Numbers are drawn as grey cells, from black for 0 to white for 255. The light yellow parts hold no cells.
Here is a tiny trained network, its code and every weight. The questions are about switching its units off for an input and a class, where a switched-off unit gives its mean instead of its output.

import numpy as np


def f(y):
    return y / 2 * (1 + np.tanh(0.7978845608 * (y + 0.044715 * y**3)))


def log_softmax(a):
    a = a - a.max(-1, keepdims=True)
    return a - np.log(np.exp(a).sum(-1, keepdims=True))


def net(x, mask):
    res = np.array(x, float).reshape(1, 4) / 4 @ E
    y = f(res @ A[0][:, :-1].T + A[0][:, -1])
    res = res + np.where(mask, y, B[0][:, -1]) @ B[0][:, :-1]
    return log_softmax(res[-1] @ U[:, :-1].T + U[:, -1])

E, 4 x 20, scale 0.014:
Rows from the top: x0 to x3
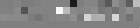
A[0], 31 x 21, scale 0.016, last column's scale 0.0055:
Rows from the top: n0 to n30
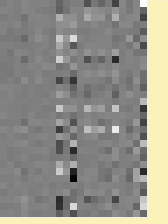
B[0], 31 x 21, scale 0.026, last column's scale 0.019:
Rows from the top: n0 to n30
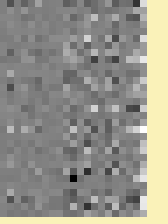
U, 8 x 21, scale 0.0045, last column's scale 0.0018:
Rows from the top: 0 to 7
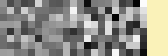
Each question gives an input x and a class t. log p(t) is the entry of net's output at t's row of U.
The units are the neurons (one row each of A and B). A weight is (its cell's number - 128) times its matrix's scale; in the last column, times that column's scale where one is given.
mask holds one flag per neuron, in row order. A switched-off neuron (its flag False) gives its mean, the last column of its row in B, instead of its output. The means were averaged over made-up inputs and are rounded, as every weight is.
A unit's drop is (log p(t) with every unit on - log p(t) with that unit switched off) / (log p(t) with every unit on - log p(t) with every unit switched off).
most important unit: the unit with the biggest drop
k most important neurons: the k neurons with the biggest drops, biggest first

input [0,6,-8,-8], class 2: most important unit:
n5
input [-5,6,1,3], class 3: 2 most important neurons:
[n15; n18]
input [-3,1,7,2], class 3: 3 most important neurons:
[n15; n2; n8]
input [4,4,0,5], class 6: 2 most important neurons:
[n28; n8]
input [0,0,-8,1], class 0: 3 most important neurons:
[n28; n18; n0]
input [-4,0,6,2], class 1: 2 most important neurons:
[n18; n28]
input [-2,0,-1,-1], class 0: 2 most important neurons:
[n18; n8]
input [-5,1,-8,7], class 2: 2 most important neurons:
[n8; n5]
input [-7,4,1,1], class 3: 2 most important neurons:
[n18; n15]
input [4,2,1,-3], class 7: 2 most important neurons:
[n18; n8]
